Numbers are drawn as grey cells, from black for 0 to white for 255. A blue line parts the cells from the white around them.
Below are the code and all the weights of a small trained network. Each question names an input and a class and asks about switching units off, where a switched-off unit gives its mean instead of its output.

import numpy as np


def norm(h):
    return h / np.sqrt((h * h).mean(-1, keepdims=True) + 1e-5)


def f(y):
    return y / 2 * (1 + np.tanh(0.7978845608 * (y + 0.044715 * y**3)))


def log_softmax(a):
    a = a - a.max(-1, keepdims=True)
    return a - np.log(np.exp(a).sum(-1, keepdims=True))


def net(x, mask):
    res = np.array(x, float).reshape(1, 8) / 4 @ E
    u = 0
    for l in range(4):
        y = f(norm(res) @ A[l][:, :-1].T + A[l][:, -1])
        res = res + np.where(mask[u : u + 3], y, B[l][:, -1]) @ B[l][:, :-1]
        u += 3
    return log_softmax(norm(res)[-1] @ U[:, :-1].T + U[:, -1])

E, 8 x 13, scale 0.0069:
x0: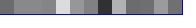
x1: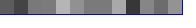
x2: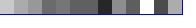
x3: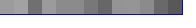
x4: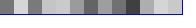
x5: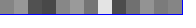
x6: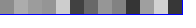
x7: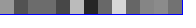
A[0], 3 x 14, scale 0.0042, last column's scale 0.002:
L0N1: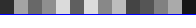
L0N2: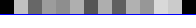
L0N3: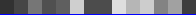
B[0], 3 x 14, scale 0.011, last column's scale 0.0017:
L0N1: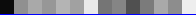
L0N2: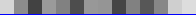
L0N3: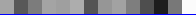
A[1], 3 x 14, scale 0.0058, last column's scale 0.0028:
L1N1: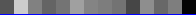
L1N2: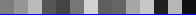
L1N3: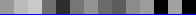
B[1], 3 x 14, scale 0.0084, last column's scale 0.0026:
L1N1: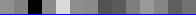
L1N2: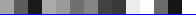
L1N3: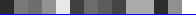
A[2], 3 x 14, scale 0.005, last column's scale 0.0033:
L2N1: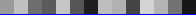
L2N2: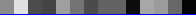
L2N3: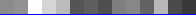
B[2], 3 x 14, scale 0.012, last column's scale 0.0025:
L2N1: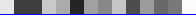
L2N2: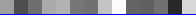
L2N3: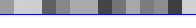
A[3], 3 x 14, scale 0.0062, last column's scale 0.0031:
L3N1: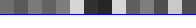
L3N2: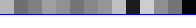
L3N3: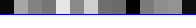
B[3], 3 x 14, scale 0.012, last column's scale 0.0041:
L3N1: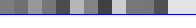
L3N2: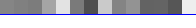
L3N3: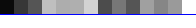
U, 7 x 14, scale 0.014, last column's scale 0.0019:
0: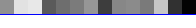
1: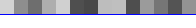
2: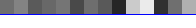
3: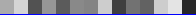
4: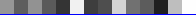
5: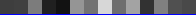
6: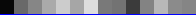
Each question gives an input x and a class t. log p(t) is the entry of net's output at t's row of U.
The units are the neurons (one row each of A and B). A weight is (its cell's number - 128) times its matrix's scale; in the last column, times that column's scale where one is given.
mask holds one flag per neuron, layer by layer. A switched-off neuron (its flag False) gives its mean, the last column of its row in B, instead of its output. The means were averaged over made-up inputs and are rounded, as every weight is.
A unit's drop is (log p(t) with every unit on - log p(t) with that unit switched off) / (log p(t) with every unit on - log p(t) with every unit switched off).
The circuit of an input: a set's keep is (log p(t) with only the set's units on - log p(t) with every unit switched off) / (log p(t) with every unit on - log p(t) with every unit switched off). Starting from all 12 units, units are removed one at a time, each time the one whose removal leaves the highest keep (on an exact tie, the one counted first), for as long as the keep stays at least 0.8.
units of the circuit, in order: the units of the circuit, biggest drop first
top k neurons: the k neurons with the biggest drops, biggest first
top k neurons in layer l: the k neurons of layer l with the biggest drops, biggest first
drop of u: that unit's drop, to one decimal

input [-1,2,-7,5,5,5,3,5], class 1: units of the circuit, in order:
L2N1
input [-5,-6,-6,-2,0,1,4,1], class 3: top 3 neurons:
L0N2; L2N2; L0N3
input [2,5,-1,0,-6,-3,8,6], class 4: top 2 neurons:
L3N1; L2N2
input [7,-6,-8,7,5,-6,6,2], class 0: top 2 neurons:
L2N3; L1N3
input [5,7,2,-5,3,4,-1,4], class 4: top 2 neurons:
L3N1; L0N3
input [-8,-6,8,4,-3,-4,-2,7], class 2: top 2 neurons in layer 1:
L1N2; L1N3
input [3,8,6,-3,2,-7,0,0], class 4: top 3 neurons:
L3N1; L0N3; L1N3
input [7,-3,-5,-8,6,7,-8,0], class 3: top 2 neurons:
L0N2; L1N3
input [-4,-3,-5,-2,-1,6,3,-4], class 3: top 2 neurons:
L0N2; L2N2
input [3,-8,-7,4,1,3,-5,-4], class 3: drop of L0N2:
0.2
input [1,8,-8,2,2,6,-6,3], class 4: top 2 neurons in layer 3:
L3N1; L3N2
